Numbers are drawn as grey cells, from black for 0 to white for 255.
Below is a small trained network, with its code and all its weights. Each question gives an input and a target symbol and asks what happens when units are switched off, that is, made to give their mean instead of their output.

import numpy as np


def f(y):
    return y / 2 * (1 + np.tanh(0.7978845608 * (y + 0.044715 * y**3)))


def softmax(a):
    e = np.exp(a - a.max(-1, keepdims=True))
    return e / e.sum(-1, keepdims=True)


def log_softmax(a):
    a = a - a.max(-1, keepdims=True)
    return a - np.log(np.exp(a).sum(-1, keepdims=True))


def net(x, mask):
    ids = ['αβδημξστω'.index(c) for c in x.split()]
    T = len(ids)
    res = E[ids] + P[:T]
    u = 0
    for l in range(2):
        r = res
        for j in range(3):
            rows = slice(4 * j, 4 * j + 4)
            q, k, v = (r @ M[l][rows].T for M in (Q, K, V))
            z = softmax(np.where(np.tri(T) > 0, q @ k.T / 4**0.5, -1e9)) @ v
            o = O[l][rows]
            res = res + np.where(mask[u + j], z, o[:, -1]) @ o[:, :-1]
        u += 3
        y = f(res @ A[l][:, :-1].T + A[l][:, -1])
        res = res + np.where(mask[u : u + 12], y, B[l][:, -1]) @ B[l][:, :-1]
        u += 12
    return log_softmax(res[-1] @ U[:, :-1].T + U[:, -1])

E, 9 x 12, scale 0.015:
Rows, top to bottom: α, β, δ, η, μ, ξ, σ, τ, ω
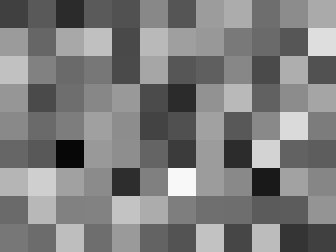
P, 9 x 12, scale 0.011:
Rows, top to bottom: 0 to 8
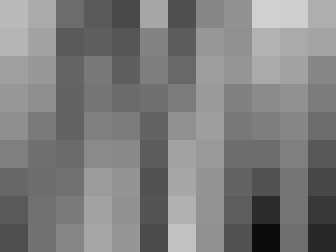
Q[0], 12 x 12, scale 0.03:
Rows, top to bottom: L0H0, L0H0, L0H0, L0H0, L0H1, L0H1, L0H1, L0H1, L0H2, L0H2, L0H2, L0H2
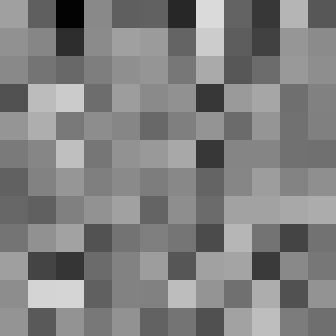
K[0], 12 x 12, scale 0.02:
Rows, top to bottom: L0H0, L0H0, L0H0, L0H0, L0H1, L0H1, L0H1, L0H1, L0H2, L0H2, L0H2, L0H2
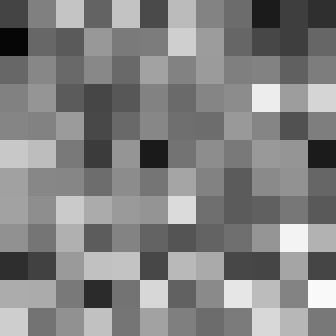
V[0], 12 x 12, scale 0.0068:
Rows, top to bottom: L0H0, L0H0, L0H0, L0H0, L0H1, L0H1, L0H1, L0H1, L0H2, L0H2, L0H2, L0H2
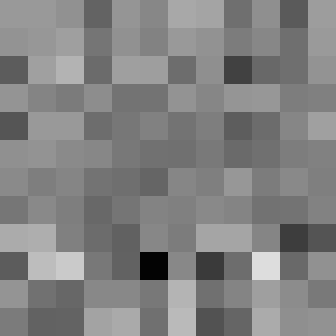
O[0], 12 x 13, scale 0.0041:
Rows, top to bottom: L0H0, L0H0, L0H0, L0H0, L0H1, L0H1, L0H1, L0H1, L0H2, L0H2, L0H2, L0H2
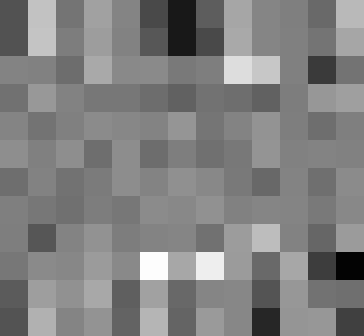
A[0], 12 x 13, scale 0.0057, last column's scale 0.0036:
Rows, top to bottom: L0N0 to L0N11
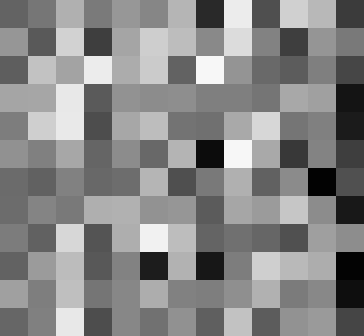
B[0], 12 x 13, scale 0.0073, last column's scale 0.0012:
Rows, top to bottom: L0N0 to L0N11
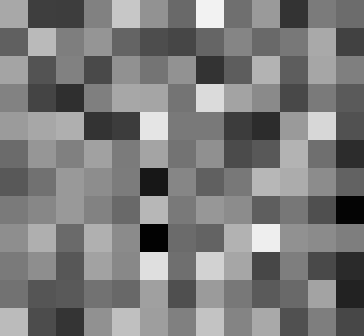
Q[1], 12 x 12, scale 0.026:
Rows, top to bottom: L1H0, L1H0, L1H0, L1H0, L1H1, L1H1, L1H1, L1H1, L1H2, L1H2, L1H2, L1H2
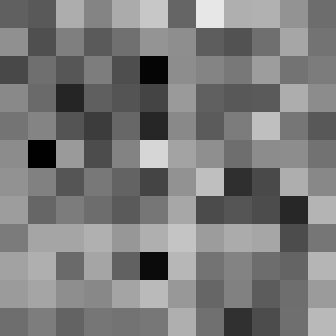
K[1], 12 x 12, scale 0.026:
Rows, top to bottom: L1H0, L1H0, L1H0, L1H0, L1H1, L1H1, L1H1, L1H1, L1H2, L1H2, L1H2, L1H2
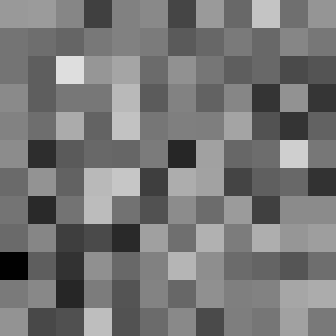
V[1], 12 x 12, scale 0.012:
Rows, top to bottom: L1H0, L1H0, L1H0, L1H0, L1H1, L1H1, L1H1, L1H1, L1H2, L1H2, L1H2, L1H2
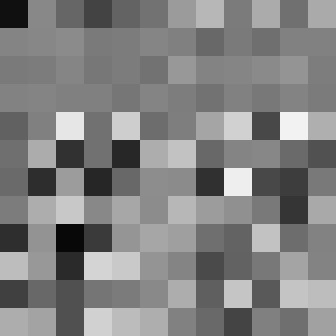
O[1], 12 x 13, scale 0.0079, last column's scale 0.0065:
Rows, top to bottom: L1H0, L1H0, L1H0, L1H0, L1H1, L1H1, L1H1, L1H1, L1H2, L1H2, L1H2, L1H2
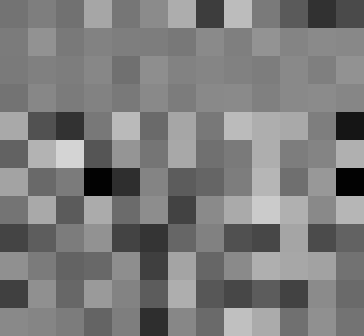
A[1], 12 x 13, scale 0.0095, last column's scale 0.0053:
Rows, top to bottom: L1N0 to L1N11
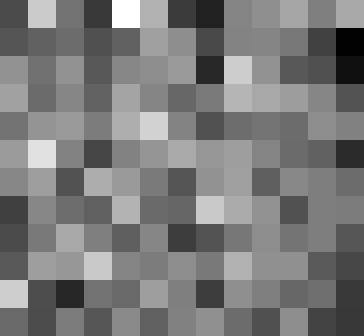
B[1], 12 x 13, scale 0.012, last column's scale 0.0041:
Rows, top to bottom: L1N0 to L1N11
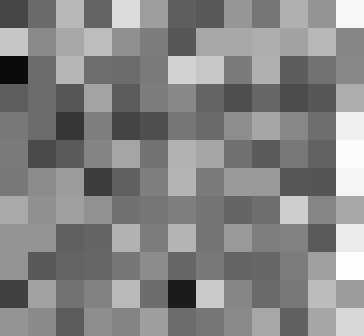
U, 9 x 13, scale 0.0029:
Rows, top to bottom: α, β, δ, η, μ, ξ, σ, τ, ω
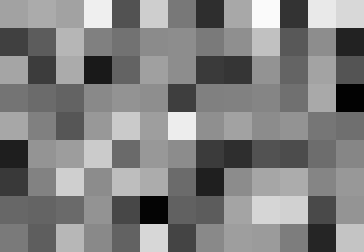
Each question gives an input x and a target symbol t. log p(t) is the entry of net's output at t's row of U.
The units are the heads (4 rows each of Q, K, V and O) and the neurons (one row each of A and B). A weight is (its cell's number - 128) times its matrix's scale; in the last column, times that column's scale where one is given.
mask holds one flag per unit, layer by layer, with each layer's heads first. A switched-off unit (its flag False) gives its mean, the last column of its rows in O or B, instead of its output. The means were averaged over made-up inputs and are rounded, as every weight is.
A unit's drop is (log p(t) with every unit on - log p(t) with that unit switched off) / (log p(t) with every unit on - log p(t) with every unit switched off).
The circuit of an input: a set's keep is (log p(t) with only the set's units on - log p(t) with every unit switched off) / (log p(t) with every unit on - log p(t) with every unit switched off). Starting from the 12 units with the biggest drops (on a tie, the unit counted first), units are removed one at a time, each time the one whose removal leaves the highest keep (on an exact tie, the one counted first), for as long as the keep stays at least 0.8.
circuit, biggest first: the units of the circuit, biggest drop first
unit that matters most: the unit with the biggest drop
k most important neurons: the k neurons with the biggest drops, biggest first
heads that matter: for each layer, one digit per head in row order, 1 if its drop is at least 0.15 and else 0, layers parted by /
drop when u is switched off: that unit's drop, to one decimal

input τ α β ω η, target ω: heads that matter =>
000 / 001
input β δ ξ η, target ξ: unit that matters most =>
L1H1
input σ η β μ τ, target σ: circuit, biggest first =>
(L1N0; L1H2)
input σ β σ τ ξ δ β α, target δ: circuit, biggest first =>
(L0H2; L0H0; L1H1)
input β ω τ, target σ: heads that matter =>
000 / 000
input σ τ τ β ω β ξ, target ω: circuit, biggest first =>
(L1H2; L1H1)
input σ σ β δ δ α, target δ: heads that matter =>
000 / 110
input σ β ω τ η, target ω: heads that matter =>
101 / 001
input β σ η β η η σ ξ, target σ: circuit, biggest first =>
(L1N0; L1H1; L1H2)
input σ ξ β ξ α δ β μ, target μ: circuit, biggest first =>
(L1H1; L1H2)
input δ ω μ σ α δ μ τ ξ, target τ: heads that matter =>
000 / 011
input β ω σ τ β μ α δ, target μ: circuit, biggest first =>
(L1H1; L0H2)
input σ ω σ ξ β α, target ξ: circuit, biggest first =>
(L1H1; L0H0)
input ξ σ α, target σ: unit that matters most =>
L1N0
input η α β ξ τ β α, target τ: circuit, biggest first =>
(L1H2; L0H0)
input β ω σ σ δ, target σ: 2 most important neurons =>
(L1N0; L0N4)
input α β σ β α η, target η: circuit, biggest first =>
(L0H0; L1H1; L1N10)
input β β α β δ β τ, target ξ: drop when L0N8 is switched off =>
0.1
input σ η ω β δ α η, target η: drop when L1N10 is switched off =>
0.8
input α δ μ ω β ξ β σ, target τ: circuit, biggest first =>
(L1H2)
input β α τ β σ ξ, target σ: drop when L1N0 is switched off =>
0.6
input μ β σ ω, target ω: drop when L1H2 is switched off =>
0.8
